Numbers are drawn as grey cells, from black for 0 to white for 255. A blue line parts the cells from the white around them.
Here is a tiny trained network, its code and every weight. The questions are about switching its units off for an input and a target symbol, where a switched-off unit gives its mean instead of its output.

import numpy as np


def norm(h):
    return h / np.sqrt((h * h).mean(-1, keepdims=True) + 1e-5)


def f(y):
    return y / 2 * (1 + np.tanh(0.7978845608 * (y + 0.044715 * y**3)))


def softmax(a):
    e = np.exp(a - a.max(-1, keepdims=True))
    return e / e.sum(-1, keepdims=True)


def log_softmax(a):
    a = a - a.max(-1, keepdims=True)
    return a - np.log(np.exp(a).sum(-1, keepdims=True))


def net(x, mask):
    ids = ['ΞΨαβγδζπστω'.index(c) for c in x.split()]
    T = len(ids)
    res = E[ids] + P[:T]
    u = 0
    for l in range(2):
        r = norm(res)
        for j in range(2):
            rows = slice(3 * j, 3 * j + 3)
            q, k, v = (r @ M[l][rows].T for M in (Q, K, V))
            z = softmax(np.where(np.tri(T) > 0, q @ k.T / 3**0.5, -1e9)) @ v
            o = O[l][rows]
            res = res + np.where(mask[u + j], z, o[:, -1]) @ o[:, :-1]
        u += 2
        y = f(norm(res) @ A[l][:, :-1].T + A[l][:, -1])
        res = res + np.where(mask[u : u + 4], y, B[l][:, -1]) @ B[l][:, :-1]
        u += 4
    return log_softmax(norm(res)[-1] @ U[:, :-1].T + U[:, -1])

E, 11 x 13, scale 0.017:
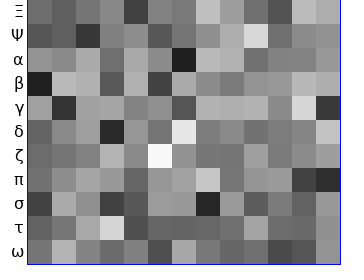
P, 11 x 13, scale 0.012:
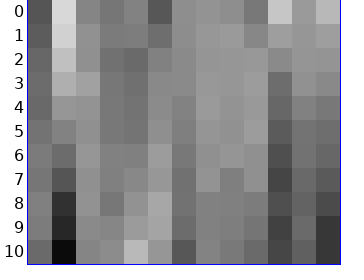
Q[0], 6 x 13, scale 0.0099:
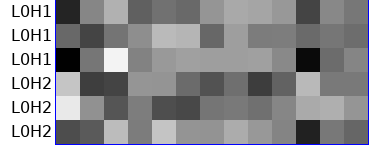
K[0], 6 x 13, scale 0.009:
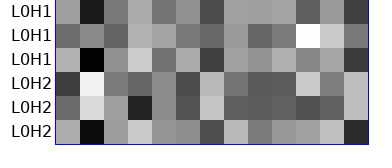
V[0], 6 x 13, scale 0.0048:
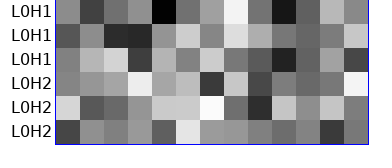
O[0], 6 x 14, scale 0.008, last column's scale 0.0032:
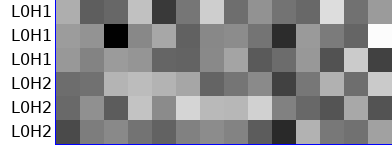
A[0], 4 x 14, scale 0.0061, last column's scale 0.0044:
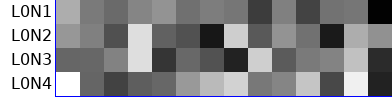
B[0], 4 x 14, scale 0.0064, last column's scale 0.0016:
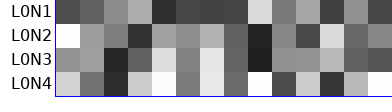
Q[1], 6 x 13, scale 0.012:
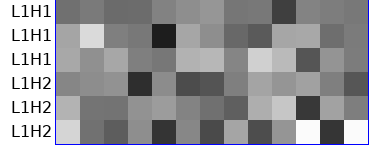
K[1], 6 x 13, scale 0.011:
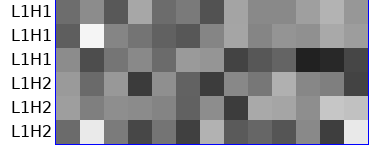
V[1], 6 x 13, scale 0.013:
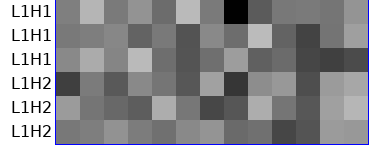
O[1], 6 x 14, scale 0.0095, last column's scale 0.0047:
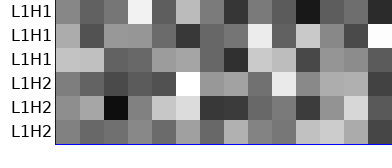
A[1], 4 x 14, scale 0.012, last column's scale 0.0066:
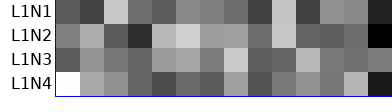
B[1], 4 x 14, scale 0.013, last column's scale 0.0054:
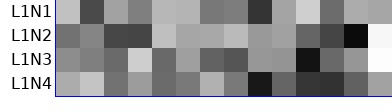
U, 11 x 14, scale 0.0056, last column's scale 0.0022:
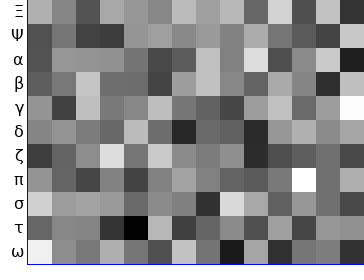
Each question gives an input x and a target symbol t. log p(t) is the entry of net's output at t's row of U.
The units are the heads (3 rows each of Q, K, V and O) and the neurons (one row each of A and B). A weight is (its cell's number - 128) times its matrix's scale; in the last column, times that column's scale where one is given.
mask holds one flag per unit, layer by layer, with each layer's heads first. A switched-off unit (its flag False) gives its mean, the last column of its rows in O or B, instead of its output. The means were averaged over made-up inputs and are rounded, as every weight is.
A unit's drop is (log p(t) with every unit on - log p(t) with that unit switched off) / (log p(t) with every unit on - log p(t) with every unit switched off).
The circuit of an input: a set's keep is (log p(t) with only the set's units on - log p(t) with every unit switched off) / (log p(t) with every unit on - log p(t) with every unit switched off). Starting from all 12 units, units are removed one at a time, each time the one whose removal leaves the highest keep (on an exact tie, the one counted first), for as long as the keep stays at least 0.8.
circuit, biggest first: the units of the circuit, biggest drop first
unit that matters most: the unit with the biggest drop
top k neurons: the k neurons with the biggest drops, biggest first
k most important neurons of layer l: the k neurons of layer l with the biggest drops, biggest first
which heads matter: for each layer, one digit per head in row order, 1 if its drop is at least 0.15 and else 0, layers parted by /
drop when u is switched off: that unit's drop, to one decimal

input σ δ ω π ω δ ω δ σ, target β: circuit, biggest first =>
L1H2
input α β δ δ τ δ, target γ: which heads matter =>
10 / 00
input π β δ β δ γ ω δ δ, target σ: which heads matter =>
10 / 10
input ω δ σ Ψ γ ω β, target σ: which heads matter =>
00 / 10
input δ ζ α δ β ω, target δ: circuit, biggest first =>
L1H2, L0H2
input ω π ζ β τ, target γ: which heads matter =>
10 / 00
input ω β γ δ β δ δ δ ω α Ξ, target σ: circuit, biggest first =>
L1H1, L0H2, L0H1
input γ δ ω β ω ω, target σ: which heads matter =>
00 / 10
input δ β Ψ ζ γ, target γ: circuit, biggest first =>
L1H1, L1N1
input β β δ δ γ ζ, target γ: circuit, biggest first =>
L1N1, L0H1, L0N4
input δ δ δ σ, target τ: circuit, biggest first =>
L0H2, L1H2, L0H1
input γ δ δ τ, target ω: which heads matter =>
01 / 01
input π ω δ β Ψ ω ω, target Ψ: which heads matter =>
00 / 01
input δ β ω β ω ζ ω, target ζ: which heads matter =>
01 / 00
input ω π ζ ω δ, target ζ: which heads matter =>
01 / 00
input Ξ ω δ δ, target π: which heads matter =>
10 / 01
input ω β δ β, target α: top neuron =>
L1N3
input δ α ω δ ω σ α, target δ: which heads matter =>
00 / 01
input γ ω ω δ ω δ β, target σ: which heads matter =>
11 / 10
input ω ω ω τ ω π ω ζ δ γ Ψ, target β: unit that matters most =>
L0H2
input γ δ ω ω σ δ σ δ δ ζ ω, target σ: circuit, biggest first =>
L0H2, L0H1, L1H1
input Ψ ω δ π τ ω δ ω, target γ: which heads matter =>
11 / 00
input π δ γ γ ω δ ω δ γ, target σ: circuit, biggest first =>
L1H1, L0H1
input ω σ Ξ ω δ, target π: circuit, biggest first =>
L0H1, L1H2
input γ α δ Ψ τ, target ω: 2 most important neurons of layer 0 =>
L0N3, L0N2
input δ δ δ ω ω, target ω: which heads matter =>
10 / 01
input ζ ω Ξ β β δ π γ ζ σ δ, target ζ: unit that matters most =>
L1H1
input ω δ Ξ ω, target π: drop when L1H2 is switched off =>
0.2
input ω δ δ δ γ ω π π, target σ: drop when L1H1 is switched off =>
0.8
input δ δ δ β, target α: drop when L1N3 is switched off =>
0.5
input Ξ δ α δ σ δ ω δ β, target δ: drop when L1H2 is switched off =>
0.2
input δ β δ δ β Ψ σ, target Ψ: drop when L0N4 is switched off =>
0.0
